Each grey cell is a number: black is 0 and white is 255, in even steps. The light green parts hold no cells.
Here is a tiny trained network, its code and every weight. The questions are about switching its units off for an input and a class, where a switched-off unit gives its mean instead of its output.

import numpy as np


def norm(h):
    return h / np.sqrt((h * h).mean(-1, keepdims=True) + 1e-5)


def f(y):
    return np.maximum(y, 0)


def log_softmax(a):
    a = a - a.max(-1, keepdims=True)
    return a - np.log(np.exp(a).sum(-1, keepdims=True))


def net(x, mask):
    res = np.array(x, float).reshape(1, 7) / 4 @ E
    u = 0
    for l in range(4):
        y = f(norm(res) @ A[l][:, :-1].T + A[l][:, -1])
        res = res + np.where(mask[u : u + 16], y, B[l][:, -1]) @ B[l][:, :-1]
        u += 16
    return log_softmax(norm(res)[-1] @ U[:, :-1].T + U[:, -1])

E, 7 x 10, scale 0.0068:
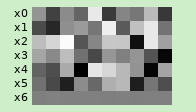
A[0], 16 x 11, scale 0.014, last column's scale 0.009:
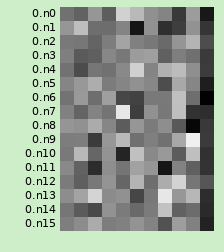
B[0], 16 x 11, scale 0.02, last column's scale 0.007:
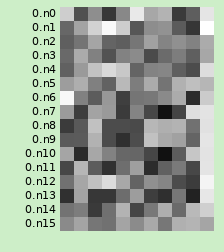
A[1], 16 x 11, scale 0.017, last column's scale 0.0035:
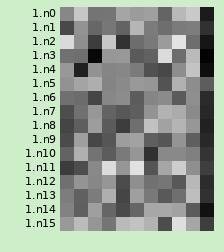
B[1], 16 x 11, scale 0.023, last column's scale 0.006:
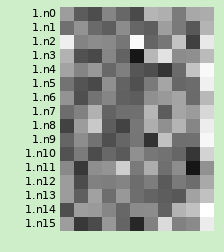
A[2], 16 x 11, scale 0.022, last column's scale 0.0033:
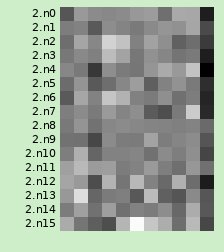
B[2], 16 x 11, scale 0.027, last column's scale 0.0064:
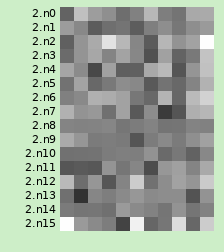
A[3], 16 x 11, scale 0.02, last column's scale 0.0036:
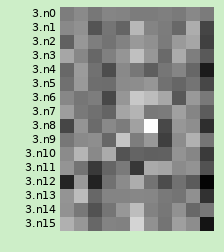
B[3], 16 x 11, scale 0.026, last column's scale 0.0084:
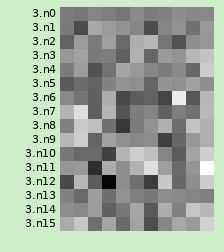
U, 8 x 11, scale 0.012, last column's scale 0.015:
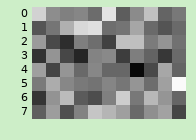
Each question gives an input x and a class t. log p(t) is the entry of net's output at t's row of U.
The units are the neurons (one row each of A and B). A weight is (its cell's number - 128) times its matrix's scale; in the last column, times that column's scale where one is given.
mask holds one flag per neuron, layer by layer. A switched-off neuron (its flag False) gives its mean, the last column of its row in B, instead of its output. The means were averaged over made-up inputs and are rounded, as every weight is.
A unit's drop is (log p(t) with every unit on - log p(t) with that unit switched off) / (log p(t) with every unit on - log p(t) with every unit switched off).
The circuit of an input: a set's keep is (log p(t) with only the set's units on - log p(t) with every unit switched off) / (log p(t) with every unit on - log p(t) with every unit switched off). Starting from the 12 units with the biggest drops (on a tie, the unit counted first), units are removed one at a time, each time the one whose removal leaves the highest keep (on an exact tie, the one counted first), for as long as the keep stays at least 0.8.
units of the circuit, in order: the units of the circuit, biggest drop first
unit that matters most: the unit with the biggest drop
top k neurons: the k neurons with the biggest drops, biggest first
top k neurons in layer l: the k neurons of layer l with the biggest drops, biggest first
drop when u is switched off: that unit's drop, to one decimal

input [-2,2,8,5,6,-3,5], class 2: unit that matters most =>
1.n15
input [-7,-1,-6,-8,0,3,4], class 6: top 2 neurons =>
0.n9, 1.n8
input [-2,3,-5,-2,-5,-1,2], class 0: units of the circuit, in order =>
0.n6, 1.n2
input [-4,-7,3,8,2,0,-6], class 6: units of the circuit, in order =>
0.n8, 1.n8
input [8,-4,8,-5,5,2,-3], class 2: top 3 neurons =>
0.n5, 1.n15, 0.n10
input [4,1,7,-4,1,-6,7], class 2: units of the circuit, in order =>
0.n5, 1.n15
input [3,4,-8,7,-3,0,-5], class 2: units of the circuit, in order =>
0.n14, 1.n3
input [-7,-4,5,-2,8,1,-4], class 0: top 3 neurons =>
0.n0, 2.n15, 0.n7
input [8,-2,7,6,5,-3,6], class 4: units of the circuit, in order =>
0.n7, 1.n4
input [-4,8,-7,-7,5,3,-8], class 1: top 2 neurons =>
0.n4, 0.n8
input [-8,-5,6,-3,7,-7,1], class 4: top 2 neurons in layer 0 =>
0.n10, 0.n11
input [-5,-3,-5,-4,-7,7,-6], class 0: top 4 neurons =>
0.n6, 1.n2, 0.n13, 2.n12
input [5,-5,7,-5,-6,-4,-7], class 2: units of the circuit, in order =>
0.n5, 1.n15, 1.n5
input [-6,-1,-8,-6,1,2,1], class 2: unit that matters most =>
0.n14
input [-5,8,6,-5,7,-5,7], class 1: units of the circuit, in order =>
0.n4, 1.n11
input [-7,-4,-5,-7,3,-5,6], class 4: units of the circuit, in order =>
0.n10, 1.n4
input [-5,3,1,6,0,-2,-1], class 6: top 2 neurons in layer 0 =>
0.n8, 0.n7
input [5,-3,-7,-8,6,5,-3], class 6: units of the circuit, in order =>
0.n9, 1.n8
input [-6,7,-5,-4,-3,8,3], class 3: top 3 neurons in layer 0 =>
0.n11, 0.n1, 0.n3
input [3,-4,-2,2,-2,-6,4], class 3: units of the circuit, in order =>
0.n13
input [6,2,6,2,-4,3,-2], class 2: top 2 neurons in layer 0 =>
0.n5, 0.n15
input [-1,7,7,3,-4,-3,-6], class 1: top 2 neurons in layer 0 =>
0.n12, 0.n4
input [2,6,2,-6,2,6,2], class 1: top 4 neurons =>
0.n4, 0.n12, 0.n13, 0.n8
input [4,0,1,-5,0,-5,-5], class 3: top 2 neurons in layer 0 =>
0.n13, 0.n8
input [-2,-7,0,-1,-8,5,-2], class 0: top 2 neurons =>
0.n6, 1.n2
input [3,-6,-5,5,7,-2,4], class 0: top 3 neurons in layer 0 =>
0.n0, 0.n12, 0.n4
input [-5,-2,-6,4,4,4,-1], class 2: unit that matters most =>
0.n14
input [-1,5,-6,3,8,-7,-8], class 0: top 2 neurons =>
0.n0, 2.n15
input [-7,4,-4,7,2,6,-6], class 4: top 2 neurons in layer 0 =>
0.n10, 0.n13
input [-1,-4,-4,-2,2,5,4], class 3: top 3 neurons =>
0.n11, 0.n12, 0.n4
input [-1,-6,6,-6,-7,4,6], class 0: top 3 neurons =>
0.n6, 1.n2, 0.n8
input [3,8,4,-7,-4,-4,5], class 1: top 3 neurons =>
0.n12, 0.n4, 0.n8
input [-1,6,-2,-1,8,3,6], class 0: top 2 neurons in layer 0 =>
0.n0, 0.n1
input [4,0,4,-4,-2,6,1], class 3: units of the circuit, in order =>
0.n11
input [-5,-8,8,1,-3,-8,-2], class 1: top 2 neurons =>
0.n1, 0.n11
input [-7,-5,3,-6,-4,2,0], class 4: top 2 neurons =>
0.n10, 0.n8
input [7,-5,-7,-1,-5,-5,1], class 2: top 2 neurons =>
0.n14, 0.n10
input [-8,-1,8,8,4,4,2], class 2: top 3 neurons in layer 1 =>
1.n15, 1.n5, 1.n0
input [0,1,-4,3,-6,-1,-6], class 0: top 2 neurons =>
0.n6, 1.n2
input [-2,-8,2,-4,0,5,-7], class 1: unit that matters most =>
0.n1
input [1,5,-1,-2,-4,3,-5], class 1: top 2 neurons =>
0.n12, 0.n4
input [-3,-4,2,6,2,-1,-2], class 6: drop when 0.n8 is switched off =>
1.4
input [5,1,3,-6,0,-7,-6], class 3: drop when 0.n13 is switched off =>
1.1
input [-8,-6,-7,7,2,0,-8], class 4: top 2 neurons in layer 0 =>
0.n10, 0.n9
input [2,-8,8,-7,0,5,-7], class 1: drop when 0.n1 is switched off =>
1.0
